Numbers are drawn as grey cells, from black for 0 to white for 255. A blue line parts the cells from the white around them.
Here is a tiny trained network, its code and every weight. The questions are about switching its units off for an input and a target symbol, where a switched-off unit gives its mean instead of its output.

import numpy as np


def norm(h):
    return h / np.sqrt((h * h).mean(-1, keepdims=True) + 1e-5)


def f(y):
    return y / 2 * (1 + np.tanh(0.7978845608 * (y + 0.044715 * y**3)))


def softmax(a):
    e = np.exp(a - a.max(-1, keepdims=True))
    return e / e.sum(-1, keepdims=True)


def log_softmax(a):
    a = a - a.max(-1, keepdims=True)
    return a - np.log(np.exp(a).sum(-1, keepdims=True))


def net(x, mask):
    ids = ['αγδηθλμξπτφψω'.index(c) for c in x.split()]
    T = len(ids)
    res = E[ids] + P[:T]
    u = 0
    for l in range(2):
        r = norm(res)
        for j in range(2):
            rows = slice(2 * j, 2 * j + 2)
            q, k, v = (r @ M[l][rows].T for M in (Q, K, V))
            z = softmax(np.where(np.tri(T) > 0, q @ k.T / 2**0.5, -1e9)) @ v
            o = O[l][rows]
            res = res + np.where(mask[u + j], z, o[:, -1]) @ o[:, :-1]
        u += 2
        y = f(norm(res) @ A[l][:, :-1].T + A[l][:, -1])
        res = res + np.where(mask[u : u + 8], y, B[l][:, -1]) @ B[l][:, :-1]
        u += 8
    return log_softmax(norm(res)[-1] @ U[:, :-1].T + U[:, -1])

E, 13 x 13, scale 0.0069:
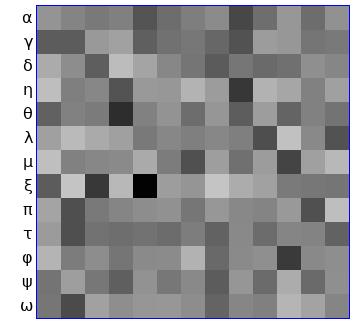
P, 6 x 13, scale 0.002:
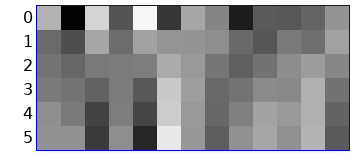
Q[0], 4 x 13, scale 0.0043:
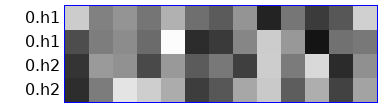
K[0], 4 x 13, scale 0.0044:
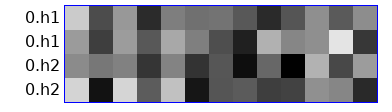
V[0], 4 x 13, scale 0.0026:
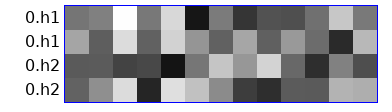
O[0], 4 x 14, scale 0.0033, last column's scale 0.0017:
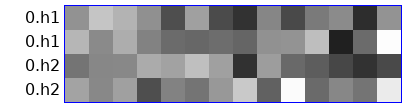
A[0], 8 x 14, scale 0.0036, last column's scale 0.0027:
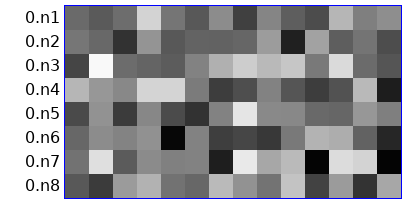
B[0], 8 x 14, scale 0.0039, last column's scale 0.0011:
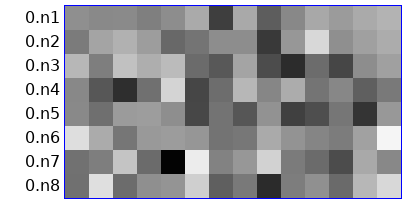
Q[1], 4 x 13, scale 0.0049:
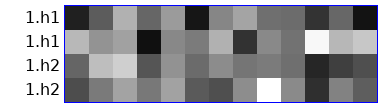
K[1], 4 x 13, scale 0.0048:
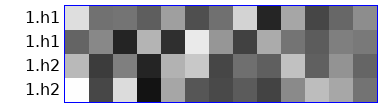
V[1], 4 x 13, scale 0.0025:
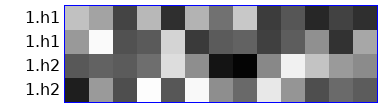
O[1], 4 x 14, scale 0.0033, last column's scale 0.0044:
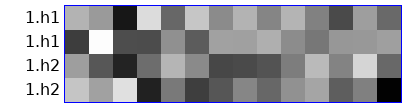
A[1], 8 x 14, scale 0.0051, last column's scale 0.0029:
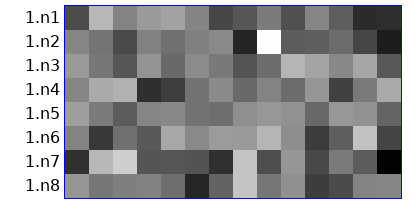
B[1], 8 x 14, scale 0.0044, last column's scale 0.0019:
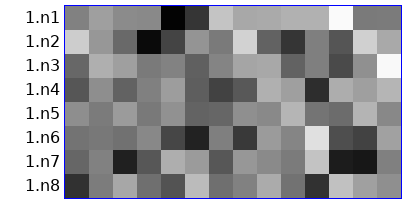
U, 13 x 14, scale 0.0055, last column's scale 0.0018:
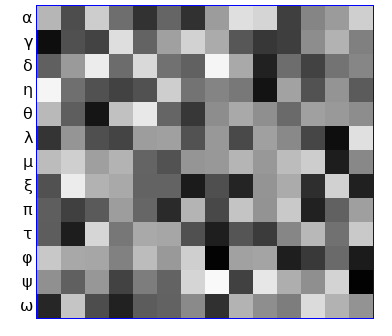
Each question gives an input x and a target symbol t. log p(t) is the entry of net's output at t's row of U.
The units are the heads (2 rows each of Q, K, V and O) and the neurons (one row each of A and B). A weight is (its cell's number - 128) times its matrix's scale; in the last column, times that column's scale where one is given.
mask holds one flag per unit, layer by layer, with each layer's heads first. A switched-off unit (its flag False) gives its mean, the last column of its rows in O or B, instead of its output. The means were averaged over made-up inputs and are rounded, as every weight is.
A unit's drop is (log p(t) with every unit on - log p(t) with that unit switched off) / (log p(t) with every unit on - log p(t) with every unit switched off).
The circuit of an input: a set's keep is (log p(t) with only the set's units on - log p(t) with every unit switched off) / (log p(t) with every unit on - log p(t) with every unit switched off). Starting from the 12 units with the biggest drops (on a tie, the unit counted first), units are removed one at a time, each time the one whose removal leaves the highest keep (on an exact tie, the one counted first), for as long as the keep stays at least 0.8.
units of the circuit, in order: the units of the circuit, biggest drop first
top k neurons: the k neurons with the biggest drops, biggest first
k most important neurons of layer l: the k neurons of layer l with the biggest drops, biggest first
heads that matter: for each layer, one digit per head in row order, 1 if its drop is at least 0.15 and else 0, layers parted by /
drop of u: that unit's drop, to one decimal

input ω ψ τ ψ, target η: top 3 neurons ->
(0.n3, 0.n8, 1.n2)
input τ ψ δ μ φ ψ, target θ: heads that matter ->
11 / 11
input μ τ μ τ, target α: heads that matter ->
01 / 01
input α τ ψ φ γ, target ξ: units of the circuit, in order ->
(1.h2, 0.n8)
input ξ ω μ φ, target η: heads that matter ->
01 / 00
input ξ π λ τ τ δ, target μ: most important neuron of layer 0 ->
(0.n2)
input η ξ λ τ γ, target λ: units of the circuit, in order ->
(1.h2, 1.n7)
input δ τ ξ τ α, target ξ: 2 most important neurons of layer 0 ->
(0.n2, 0.n1)
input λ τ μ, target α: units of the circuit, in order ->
(0.n7, 1.n6)
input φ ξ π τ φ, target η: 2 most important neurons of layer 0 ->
(0.n4, 0.n3)
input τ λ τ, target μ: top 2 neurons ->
(0.n2, 0.n6)
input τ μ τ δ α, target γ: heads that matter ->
10 / 00
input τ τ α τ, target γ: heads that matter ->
10 / 01
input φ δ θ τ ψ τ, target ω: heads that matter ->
11 / 11
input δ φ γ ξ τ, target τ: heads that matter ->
11 / 11
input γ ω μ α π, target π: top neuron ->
(1.n6)
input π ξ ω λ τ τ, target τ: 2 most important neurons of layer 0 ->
(0.n2, 0.n1)
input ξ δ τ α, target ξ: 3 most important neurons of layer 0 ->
(0.n2, 0.n1, 0.n5)
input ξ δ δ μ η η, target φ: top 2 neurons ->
(1.n4, 1.n2)
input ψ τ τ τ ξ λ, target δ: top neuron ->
(0.n3)
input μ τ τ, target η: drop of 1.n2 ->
0.2
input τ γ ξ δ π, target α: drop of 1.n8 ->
0.2
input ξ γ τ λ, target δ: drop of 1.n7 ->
0.1
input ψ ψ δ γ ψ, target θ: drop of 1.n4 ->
-0.1
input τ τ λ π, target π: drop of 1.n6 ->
0.4
